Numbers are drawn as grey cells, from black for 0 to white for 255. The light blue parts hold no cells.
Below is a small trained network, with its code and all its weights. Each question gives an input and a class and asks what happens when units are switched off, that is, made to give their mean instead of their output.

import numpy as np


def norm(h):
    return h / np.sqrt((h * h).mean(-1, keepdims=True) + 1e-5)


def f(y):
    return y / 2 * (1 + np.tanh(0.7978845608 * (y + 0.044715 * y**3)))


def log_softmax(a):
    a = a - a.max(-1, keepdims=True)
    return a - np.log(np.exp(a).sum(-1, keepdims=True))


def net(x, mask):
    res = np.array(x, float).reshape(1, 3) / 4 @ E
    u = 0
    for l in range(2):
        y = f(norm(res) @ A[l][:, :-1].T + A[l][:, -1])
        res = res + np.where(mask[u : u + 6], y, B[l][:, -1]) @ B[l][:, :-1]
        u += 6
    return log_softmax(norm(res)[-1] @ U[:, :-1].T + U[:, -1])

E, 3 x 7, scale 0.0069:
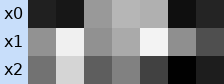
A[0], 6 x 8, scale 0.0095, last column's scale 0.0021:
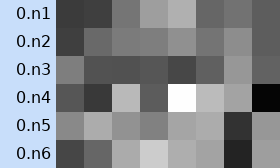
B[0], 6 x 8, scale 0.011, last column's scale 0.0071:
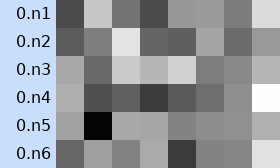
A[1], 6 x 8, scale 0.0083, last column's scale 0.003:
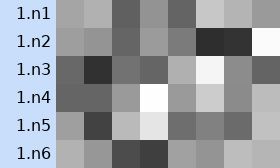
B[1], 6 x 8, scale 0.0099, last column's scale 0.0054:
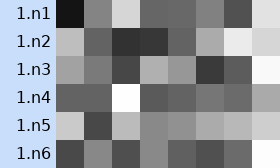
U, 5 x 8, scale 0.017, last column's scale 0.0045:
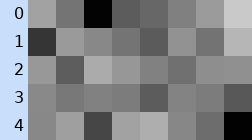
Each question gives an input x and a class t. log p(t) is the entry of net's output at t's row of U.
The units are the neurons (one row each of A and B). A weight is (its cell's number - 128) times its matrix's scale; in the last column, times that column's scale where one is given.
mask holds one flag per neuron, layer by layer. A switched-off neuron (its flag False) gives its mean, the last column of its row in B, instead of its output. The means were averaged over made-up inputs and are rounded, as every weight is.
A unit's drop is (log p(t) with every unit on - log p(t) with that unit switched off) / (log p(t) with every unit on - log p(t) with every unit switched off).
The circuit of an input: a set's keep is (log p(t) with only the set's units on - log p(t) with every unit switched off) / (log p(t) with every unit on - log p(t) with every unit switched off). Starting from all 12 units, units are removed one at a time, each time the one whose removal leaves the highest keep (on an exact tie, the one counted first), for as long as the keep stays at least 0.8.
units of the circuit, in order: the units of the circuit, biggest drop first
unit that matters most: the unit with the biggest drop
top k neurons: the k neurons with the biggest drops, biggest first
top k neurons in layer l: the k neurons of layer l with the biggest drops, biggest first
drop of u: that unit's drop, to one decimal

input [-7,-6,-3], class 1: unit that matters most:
1.n1
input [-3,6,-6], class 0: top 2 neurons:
[0.n4, 0.n3]
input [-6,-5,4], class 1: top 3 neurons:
[0.n5, 1.n1, 0.n4]
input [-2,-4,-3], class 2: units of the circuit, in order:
[0.n3, 1.n2]
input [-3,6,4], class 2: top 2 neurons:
[0.n5, 0.n4]
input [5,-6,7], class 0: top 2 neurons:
[1.n2, 0.n5]
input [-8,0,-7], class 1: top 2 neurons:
[1.n1, 1.n2]
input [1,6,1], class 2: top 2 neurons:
[0.n5, 1.n5]
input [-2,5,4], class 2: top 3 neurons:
[0.n5, 0.n4, 1.n4]
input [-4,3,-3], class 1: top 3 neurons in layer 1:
[1.n1, 1.n2, 1.n6]
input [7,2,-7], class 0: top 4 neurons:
[0.n4, 1.n1, 1.n4, 1.n3]
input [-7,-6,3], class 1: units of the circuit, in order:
[1.n1, 0.n4]
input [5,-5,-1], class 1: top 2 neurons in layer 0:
[0.n1, 0.n5]
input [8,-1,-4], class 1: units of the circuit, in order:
[0.n1]
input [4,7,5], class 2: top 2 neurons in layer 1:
[1.n4, 1.n5]
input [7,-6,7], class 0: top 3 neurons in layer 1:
[1.n2, 1.n1, 1.n4]
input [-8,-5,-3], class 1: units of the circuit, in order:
[1.n1, 0.n4]
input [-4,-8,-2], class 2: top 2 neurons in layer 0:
[0.n3, 0.n4]
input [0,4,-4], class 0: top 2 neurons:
[0.n4, 0.n3]
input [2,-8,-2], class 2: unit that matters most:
0.n3
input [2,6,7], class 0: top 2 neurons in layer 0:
[0.n3, 0.n2]
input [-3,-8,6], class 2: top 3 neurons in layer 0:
[0.n3, 0.n1, 0.n4]
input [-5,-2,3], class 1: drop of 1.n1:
0.4
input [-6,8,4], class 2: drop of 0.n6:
0.1
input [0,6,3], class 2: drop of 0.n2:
0.0
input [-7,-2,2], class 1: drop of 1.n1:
0.3
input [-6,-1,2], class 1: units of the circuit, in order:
[1.n1]
